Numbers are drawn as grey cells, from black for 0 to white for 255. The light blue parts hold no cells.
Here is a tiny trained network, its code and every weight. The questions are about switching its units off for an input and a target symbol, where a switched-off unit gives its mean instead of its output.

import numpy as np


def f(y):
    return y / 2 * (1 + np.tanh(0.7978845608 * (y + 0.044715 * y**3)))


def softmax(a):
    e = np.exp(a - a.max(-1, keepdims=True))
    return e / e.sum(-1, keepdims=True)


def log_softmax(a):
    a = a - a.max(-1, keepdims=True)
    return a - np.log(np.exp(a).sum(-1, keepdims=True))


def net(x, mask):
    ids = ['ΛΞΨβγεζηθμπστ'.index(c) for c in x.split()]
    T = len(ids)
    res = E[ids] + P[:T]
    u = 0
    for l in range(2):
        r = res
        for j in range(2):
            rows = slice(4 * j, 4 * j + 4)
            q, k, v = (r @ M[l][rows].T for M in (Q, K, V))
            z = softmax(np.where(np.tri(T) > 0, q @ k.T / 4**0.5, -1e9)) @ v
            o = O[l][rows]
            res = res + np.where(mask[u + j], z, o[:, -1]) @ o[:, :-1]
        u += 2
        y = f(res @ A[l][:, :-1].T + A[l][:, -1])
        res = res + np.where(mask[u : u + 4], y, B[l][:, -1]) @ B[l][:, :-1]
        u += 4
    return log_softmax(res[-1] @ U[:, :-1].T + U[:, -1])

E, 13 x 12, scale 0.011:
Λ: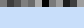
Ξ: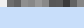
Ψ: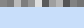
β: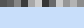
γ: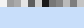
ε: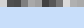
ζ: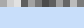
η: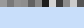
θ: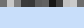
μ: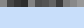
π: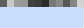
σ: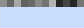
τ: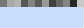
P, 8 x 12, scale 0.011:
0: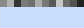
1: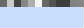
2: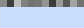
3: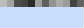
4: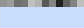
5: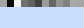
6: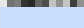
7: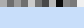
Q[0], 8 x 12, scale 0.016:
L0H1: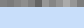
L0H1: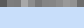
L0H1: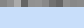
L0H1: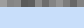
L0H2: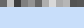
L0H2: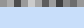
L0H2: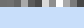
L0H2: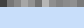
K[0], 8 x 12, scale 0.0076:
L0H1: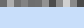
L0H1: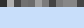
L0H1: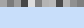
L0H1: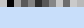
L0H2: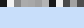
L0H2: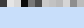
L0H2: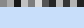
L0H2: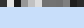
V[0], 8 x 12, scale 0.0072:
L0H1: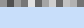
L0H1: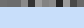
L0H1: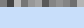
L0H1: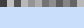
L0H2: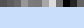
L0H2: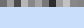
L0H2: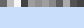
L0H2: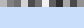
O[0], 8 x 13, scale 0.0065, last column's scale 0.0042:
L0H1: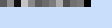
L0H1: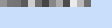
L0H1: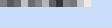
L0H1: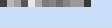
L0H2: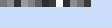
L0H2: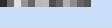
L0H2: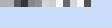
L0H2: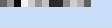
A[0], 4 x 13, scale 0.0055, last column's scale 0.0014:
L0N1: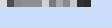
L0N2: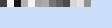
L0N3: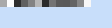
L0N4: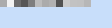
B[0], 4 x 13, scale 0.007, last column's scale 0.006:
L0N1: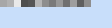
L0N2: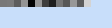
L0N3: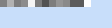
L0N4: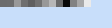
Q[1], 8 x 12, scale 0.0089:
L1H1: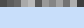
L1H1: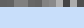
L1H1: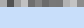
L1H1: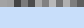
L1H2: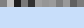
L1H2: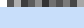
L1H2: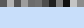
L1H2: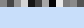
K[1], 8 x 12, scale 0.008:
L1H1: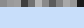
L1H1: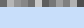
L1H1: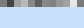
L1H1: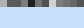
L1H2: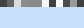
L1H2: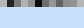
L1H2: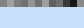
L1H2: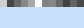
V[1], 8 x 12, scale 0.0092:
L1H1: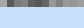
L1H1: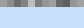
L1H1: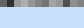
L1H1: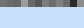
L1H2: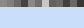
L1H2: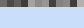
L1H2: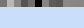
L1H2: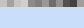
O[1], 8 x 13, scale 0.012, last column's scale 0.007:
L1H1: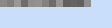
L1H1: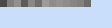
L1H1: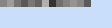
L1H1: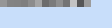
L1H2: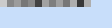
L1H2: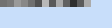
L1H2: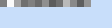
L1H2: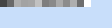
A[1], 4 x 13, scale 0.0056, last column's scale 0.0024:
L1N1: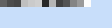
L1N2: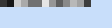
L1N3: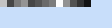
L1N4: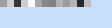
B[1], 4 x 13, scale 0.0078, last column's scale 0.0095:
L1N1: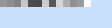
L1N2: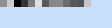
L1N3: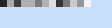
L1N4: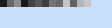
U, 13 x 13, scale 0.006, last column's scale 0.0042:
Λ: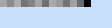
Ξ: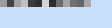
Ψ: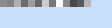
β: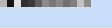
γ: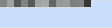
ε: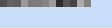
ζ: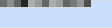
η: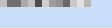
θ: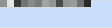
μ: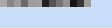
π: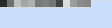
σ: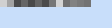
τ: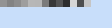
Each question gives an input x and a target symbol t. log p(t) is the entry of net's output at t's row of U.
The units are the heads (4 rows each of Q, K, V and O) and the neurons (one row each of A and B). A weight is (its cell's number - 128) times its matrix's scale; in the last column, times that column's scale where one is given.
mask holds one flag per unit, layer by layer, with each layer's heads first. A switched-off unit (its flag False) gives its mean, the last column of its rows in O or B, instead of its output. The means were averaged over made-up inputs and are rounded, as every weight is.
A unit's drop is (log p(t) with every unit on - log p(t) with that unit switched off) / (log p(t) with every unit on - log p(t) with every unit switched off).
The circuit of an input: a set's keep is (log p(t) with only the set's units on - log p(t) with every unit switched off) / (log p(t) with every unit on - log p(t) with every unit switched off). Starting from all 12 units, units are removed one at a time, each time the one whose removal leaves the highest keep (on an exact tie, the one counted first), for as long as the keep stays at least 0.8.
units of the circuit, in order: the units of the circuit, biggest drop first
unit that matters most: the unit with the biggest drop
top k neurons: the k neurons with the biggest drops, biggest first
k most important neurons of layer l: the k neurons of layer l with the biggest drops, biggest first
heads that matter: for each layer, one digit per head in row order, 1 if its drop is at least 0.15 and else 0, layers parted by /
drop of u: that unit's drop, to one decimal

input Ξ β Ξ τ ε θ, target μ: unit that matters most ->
L1N2
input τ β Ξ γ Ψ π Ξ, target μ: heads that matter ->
00 / 01
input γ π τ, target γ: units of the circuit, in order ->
L1N2; L1H2; L1N1; L0H2
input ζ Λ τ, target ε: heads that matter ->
01 / 01
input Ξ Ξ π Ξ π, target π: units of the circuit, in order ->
L1H2; L1N2
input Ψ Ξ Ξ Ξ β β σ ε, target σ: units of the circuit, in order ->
L0H2; L0N2
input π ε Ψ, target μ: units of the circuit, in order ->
L1N2; L0H2; L1N3
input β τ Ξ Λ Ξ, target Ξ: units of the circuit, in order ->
L1N1; L0H2; L1N2; L1N3
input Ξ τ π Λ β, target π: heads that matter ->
00 / 01
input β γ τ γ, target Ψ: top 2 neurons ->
L0N4; L0N2
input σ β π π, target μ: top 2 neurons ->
L1N3; L1N1
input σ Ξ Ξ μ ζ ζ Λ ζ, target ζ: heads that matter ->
01 / 11
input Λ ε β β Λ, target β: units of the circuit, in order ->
L0H2; L1H2
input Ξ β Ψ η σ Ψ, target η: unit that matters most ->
L0H2
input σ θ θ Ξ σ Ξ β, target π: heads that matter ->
11 / 01
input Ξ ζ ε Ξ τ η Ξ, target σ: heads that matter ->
11 / 01
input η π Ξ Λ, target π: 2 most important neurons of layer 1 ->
L1N4; L1N3
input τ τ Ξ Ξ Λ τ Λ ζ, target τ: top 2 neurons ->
L0N2; L0N4
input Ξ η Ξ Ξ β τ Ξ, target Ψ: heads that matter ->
01 / 11
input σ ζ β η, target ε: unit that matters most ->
L1N3
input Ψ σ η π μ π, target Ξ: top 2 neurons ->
L1N2; L0N3
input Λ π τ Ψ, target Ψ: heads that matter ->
11 / 01
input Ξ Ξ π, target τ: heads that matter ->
01 / 01
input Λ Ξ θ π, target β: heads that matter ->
11 / 01
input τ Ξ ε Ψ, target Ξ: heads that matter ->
11 / 11
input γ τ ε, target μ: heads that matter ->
01 / 00
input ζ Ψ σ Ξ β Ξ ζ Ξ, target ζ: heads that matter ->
01 / 10
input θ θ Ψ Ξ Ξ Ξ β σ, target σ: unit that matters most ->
L0H2
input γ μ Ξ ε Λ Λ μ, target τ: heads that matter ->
11 / 10
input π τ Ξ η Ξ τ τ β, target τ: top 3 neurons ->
L0N2; L0N4; L1N1
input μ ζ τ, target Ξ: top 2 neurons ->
L1N2; L0N3
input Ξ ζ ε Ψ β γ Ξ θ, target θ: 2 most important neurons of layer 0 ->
L0N4; L0N1
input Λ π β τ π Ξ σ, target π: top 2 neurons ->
L1N4; L1N3
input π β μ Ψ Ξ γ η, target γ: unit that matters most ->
L1H2
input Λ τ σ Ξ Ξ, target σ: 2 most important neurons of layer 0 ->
L0N2; L0N3
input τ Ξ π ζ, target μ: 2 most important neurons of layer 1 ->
L1N3; L1N1
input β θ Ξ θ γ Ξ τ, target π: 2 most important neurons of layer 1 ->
L1N4; L1N3
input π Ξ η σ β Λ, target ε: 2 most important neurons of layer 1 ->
L1N3; L1N2
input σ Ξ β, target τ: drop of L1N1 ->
0.3
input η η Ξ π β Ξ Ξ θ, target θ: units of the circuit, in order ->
L1H2
